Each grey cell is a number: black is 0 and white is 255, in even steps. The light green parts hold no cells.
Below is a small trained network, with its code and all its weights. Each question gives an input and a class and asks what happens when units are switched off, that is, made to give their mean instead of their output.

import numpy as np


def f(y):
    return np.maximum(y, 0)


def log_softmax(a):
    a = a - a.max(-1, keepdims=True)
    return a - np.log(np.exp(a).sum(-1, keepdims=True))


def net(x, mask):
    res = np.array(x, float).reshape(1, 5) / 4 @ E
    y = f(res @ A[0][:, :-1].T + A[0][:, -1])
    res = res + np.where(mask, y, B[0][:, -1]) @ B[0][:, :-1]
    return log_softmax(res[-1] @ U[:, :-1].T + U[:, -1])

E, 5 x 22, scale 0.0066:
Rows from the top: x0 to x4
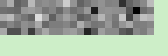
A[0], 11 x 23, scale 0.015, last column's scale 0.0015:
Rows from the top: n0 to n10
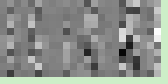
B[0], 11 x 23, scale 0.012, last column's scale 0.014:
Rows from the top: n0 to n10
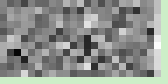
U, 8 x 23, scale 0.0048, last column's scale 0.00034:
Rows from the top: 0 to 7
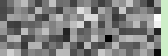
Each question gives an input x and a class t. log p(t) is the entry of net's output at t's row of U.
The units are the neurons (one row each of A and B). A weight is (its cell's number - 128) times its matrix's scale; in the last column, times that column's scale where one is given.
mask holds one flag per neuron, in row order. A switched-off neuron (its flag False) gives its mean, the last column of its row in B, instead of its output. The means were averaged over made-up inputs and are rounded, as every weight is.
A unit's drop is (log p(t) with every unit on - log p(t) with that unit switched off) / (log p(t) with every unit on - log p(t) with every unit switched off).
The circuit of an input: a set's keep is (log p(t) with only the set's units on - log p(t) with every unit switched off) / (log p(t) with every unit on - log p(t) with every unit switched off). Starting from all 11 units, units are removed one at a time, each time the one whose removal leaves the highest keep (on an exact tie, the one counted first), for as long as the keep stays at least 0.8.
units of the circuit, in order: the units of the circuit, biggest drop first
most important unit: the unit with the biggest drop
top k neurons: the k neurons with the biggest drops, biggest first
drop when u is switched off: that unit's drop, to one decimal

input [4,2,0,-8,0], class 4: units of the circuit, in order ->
n7
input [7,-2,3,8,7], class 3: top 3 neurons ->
n7, n0, n1
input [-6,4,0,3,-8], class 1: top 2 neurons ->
n9, n6
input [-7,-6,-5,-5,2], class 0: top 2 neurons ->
n10, n5
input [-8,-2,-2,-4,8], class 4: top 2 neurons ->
n7, n10
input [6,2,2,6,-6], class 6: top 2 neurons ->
n8, n9
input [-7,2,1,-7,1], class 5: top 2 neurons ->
n6, n9
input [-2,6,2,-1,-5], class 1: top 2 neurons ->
n9, n4
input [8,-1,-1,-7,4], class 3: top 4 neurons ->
n7, n0, n10, n6
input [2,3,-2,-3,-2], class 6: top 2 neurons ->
n7, n8
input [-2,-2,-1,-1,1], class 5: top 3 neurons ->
n6, n9, n7
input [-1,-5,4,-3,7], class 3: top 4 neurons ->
n7, n0, n1, n10
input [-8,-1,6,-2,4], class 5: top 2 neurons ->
n5, n4
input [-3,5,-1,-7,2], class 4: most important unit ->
n1
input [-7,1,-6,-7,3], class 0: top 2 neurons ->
n10, n4
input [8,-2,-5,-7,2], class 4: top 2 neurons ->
n7, n1
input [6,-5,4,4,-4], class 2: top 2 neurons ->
n3, n2
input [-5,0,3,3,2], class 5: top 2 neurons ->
n5, n6
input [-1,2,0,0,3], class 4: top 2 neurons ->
n8, n0
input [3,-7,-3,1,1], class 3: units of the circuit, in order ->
n0
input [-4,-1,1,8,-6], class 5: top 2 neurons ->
n4, n6
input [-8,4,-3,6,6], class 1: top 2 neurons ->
n9, n6
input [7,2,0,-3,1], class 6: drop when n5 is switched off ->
0.2
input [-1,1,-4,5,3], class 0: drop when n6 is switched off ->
-0.1
